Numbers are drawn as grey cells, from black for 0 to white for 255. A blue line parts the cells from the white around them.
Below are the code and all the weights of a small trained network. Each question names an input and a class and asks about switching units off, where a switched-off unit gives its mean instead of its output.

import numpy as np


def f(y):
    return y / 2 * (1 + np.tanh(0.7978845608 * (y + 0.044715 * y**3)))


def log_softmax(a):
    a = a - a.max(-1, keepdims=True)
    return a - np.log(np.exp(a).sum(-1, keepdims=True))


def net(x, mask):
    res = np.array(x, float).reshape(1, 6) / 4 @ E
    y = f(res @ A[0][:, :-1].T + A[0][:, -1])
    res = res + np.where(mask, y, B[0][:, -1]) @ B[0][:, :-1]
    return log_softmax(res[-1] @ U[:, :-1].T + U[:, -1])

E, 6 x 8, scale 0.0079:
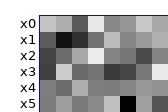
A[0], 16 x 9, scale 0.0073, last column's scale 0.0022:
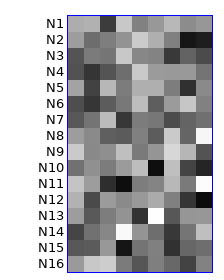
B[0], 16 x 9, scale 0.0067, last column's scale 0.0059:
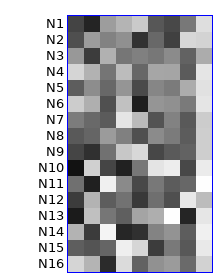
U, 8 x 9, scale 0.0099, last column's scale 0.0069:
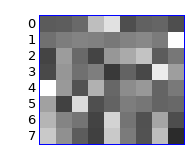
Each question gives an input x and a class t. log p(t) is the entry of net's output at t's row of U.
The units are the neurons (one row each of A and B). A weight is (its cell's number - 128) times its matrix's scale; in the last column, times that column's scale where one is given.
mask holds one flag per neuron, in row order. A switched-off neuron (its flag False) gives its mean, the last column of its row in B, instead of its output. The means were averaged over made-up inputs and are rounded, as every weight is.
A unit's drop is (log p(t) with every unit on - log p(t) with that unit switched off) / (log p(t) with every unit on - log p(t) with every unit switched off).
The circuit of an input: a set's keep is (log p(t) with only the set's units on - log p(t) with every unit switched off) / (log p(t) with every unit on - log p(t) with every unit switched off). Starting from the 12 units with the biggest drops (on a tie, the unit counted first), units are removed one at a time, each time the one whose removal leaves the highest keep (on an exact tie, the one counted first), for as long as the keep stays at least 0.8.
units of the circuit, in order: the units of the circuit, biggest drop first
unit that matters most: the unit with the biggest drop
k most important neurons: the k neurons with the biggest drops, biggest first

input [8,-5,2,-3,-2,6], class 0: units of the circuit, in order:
N1
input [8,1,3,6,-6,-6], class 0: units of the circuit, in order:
N1, N9
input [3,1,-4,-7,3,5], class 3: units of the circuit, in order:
N2, N12, N5
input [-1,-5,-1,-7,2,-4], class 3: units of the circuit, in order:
N12, N2
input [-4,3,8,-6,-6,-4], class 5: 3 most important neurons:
N14, N3, N10
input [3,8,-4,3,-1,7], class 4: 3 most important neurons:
N6, N4, N13
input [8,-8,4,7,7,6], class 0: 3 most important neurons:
N9, N1, N6
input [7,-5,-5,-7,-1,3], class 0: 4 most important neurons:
N9, N1, N14, N6
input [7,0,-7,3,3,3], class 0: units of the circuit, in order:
N9, N1
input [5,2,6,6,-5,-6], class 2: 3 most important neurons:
N13, N11, N2
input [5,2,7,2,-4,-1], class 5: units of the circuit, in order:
N14, N3
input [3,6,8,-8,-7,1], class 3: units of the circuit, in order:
N2, N12
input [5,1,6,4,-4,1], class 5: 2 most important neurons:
N14, N15
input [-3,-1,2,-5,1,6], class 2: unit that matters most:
N10
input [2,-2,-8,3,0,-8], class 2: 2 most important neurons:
N13, N14
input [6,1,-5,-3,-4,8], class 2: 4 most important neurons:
N10, N15, N7, N8
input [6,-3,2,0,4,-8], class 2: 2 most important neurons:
N13, N15
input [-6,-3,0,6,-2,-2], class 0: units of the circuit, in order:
N15, N7
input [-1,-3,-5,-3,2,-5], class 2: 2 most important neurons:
N13, N14
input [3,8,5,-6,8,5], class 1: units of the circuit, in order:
N10, N14
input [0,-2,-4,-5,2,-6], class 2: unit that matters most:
N13
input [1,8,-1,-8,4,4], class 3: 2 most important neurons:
N2, N12
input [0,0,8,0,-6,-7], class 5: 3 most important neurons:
N14, N10, N3
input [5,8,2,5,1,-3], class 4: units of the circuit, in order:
N6, N4
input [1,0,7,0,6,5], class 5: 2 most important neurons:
N14, N13
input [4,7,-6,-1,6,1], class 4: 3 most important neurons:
N6, N4, N14
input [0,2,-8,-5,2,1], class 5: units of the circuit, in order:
N11
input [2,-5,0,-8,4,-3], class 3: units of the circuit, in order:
N12, N2
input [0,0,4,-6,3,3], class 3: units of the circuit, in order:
N2, N12, N5
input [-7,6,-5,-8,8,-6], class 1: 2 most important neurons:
N13, N4
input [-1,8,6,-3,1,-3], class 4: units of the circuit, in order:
N4, N6
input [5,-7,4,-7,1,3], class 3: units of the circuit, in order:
N2, N12
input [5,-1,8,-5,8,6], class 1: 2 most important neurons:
N10, N11
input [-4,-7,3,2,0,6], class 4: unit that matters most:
N16
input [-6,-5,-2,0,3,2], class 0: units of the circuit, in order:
N15, N7
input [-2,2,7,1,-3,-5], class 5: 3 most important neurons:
N14, N10, N3
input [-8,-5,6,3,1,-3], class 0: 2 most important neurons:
N15, N7
